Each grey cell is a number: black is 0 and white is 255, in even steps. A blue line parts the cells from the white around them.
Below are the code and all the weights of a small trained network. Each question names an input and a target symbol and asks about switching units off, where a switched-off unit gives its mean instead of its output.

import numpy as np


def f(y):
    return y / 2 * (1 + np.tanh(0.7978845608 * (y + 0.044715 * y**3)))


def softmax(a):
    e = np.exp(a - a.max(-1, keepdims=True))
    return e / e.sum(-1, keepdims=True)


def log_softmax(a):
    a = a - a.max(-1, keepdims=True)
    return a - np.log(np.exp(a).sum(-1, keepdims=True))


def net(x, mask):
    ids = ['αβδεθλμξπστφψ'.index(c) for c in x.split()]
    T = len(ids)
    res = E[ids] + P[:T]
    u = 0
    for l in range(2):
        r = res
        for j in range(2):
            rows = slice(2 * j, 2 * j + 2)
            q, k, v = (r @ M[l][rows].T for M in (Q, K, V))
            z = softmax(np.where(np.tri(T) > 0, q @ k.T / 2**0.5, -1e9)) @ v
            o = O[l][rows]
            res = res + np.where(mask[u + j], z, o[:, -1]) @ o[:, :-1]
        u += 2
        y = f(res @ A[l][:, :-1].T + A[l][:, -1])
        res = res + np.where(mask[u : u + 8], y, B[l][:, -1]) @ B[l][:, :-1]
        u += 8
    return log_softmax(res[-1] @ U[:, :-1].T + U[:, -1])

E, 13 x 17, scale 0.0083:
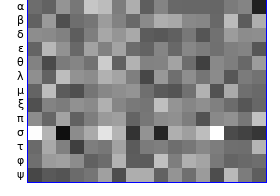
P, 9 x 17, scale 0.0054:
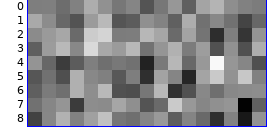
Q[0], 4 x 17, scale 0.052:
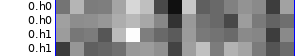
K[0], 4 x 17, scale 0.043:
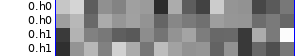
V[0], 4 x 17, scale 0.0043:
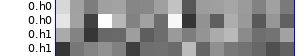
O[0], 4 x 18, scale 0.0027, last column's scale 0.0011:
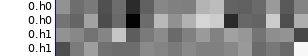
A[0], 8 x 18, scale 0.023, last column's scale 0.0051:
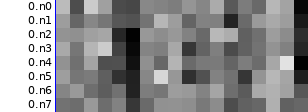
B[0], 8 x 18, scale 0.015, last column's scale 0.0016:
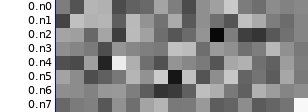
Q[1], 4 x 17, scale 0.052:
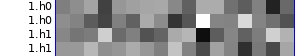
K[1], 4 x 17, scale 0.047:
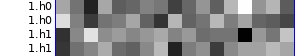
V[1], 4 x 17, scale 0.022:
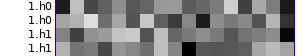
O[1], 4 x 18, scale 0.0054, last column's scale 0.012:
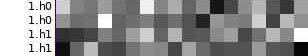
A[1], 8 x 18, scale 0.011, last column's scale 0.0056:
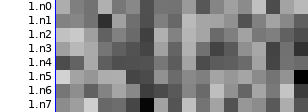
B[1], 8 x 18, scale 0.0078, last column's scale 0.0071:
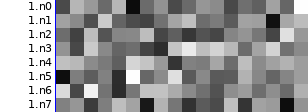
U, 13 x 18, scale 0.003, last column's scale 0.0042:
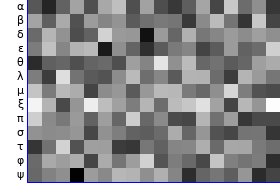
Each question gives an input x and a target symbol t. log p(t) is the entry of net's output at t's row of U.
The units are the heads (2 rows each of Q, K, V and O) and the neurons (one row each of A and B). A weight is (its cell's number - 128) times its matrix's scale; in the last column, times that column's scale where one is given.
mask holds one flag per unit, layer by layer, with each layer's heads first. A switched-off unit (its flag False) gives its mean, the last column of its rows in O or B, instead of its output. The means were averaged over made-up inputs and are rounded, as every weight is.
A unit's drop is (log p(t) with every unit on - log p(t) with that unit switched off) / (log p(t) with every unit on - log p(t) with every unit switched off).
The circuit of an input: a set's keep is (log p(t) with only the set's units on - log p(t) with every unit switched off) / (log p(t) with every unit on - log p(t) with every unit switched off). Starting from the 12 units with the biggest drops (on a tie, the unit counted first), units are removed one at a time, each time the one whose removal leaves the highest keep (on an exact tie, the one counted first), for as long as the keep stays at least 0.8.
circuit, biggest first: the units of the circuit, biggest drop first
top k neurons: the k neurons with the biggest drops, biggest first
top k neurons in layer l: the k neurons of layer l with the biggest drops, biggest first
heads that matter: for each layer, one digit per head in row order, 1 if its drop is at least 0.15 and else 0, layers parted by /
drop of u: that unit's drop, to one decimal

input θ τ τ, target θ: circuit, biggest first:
(1.h0, 1.n1)
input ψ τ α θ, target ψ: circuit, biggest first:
(1.h0)
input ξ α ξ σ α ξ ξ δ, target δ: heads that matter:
10 / 00
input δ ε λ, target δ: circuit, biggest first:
(1.h1, 1.n4)
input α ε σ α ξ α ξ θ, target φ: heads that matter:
10 / 00
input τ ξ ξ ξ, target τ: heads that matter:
00 / 01
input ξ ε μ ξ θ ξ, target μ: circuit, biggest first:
(1.h0, 1.h1, 1.n3, 0.n7)
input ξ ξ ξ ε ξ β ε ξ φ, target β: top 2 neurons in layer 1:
(1.n2, 1.n1)
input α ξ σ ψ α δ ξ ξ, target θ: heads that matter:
10 / 10
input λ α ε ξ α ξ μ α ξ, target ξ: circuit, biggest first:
(1.h1, 0.n7)
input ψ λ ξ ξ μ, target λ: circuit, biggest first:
(1.h0, 1.n6)
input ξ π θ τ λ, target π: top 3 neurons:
(1.n7, 1.n1, 1.n6)
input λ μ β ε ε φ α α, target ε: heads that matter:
00 / 10
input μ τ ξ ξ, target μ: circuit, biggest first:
(1.h0, 1.h1, 1.n3)
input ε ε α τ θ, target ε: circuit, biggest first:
(1.h0, 1.n0)
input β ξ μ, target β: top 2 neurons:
(1.n2, 1.n1)
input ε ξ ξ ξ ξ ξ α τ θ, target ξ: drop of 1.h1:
0.6
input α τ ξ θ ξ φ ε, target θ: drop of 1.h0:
1.0
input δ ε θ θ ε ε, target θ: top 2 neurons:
(1.n1, 0.n7)
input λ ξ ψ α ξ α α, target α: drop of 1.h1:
1.0
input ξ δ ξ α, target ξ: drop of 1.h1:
0.5
